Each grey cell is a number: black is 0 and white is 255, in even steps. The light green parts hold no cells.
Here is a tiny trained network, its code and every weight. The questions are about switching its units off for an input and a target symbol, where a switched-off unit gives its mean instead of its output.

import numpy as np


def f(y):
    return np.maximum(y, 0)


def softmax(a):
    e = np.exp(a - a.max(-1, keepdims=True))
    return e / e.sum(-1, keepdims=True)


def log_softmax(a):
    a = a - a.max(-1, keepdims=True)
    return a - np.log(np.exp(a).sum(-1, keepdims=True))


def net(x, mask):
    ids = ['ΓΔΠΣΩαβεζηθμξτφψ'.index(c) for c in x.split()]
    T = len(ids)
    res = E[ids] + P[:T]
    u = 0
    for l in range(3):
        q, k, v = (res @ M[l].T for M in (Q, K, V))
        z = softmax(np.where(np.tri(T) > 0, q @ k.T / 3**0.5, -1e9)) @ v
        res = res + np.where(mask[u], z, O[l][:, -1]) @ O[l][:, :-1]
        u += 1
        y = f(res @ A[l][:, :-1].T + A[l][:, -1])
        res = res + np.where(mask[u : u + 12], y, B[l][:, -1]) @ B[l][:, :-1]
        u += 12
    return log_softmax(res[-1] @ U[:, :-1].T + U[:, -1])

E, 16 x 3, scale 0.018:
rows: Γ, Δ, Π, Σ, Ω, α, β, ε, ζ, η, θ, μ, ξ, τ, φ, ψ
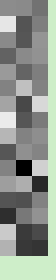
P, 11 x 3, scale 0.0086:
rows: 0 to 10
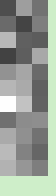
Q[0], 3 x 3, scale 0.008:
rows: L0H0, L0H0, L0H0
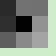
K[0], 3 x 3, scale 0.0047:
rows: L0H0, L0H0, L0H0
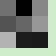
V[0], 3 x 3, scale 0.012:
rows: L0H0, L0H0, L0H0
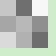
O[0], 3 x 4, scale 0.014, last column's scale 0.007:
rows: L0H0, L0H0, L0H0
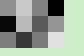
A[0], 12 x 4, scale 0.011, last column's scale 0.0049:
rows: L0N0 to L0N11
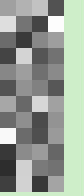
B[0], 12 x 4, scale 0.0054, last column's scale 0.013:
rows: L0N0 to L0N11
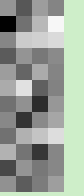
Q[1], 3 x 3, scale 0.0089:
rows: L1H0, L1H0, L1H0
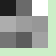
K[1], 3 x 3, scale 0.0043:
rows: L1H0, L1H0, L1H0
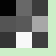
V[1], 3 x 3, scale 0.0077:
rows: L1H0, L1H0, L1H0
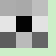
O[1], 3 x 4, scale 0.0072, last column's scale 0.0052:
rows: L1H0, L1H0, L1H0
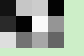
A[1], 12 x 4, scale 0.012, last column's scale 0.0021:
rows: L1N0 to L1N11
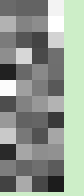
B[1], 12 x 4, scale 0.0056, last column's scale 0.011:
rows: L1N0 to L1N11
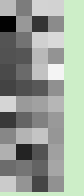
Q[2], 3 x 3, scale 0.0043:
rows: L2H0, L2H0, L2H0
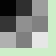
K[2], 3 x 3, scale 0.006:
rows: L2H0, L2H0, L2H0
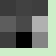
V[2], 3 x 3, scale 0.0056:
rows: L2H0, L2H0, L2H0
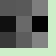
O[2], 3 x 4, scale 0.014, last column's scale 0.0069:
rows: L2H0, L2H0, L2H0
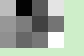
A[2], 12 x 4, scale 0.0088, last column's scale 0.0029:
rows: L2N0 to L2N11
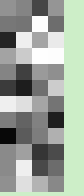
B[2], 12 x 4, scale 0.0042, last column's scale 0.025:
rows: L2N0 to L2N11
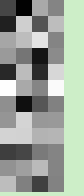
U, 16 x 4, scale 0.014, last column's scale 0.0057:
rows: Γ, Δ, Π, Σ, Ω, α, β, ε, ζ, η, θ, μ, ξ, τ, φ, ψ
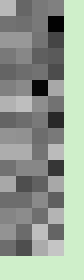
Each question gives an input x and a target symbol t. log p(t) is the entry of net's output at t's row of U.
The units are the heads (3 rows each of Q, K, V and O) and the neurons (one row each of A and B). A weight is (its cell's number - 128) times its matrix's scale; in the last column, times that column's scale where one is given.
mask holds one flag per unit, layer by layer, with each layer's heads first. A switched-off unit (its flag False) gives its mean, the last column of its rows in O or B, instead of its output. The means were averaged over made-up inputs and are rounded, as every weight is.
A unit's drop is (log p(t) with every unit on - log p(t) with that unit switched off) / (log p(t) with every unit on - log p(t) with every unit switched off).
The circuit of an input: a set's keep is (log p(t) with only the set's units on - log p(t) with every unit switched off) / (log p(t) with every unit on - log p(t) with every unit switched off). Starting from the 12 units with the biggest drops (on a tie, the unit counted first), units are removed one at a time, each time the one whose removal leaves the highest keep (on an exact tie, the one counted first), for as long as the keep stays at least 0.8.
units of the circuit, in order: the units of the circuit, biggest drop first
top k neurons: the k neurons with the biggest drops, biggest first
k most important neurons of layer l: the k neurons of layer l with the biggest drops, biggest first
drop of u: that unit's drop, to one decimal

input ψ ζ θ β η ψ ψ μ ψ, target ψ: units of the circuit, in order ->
L1H0
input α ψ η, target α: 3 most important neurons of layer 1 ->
L1N5, L1N1, L1N0
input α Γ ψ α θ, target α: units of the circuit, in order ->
L0H0, L1H0, L1N5, L0N10
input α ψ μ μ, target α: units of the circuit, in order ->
L1H0, L0H0
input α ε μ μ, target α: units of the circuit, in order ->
L0H0, L1H0
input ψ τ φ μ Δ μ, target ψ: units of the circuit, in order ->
L0H0, L1H0
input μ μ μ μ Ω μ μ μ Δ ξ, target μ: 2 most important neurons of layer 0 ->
L0N1, L0N8
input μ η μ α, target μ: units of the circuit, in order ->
L0H0, L2H0, L0N8
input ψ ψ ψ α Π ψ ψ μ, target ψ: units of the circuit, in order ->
L1H0, L0H0
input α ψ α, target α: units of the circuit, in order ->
L0H0, L1N5, L1H0, L0N10
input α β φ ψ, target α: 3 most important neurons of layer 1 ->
L1N5, L1N1, L1N0
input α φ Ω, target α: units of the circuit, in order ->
L0H0, L1H0, L1N5, L0N10
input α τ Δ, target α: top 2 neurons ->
L1N5, L1N1
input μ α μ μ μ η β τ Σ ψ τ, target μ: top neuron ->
L2N1
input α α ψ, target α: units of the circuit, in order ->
L0H0, L1H0
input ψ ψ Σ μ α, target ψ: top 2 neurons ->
L1N6, L1N4
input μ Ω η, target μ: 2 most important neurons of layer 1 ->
L1N7, L1N6
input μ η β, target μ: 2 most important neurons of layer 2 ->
L2N1, L2N8
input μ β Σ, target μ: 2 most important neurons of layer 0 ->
L0N8, L0N7
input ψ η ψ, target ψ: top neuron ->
L0N1
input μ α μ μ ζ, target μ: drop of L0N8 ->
0.2
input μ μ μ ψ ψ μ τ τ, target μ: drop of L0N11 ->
0.0
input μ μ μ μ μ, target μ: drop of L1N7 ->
0.1
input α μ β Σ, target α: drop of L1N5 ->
0.4
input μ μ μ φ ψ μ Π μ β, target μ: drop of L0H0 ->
0.4
